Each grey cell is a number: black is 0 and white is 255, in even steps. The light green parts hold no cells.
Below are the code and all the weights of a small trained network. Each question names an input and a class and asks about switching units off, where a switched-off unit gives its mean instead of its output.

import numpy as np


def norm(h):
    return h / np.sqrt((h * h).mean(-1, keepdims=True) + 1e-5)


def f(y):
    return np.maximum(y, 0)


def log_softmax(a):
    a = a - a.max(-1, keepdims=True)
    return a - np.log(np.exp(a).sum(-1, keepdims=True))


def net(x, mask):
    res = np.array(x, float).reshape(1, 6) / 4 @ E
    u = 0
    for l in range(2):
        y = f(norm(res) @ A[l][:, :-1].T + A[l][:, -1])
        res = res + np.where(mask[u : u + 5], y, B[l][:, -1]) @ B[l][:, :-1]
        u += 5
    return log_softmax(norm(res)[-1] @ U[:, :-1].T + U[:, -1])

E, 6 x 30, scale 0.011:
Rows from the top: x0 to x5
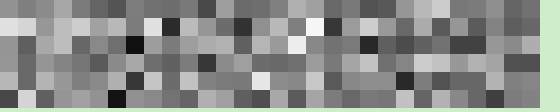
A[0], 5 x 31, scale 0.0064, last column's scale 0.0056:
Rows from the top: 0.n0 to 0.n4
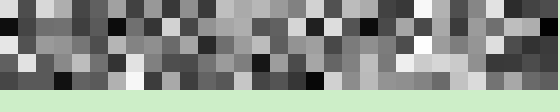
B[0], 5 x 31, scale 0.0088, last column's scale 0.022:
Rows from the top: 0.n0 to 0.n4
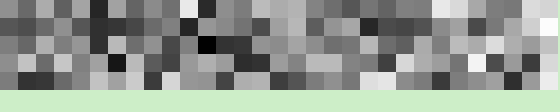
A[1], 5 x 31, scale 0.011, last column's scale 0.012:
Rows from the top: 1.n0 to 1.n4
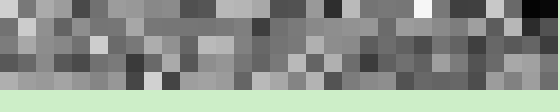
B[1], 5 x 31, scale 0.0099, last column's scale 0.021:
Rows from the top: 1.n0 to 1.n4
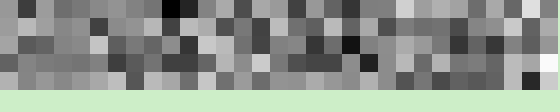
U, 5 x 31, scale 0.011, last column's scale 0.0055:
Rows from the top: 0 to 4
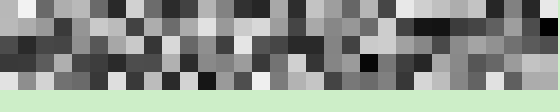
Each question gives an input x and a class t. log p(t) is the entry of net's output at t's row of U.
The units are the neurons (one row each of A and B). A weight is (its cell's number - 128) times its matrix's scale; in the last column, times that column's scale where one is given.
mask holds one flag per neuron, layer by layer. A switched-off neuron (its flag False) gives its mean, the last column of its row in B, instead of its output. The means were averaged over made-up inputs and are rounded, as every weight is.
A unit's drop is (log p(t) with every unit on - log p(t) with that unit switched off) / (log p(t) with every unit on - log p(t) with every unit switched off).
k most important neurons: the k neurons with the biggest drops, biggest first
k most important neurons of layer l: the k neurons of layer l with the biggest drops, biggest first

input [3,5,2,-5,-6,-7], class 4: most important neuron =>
(0.n1)
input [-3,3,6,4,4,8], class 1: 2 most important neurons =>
(1.n4; 0.n2)
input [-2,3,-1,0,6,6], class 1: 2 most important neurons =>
(1.n4; 0.n3)
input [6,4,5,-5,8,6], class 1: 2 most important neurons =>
(1.n4; 0.n2)
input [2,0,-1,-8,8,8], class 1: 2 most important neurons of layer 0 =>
(0.n1; 0.n3)
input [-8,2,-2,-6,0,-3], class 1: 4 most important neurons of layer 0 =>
(0.n1; 0.n4; 0.n3; 0.n2)
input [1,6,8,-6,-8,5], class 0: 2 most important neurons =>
(0.n1; 0.n0)
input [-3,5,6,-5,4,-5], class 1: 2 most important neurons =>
(1.n4; 0.n1)
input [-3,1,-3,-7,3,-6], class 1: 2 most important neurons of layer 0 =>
(0.n1; 0.n4)
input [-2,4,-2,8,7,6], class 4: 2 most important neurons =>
(0.n0; 0.n2)
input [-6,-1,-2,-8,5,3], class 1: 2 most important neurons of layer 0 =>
(0.n1; 0.n3)
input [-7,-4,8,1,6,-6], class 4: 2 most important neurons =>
(0.n1; 0.n0)
